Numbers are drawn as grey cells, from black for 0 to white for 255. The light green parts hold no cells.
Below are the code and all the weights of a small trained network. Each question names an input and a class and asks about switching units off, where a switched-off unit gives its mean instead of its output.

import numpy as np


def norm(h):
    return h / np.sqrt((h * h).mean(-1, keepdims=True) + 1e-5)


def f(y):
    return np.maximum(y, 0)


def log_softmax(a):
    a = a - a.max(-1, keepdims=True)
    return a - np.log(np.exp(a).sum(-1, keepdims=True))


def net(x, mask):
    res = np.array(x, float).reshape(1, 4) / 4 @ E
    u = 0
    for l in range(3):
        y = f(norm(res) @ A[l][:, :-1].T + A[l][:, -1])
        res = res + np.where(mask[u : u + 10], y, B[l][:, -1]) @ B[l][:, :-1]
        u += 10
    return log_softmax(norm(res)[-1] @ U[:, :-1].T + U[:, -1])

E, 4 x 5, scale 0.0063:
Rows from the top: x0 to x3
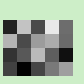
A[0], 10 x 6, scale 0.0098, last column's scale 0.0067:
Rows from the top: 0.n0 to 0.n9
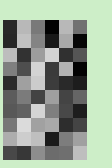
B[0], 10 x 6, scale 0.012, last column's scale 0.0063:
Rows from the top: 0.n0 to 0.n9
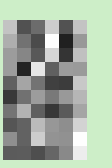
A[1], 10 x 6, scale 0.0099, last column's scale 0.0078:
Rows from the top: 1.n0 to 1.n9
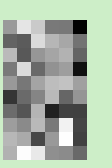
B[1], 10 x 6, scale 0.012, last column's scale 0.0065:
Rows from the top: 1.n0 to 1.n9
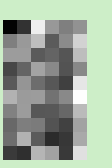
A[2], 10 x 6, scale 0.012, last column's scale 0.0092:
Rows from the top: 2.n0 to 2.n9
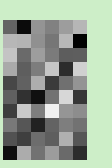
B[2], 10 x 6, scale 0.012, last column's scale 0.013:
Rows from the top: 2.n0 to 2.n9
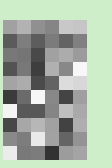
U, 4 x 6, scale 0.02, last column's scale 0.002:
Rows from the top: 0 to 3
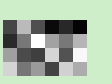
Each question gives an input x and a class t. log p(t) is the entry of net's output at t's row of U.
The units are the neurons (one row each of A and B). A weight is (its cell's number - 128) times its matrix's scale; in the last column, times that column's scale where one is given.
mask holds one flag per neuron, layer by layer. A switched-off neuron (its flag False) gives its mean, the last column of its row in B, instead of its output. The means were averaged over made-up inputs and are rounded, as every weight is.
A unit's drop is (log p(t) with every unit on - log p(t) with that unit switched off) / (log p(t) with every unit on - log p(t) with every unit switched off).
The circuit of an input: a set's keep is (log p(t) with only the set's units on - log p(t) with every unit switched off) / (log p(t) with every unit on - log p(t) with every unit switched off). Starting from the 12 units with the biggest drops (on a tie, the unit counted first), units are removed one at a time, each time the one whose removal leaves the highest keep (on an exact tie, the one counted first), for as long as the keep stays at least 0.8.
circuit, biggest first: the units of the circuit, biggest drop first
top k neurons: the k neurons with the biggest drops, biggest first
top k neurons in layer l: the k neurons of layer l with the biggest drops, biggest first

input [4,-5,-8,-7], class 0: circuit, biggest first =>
(1.n8)
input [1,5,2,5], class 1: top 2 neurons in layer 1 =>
(1.n9 1.n4)
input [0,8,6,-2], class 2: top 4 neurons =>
(0.n2 1.n4 2.n3 1.n8)
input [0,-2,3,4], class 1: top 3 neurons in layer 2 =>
(2.n5 2.n8 2.n7)
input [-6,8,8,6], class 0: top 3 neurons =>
(0.n6 1.n6 0.n0)
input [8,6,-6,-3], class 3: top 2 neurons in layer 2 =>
(2.n6 2.n9)
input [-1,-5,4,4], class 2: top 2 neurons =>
(0.n0 0.n1)
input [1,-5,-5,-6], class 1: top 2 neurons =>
(1.n9 0.n9)
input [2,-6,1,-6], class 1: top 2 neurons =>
(0.n8 0.n7)
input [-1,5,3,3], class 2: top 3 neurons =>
(0.n2 0.n4 1.n4)
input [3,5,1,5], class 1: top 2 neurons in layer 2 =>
(2.n5 2.n7)
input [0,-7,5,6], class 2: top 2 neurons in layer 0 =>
(0.n0 0.n1)
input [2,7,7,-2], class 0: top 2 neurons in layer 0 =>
(0.n6 0.n4)
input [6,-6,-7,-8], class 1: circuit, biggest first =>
(1.n9)
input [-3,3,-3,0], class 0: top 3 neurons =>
(0.n0 1.n4 1.n2)
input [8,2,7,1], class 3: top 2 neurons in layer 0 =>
(0.n5 0.n7)
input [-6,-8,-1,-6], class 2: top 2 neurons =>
(0.n0 0.n1)
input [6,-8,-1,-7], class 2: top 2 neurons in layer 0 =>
(0.n1 0.n0)
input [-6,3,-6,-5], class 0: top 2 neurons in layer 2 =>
(2.n6 2.n9)
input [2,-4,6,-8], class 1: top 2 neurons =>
(0.n8 0.n7)
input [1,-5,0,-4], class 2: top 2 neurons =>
(0.n1 0.n0)
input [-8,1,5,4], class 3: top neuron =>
(0.n3)
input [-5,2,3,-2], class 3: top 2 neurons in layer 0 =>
(0.n8 0.n3)
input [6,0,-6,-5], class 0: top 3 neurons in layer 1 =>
(1.n8 1.n4 1.n9)
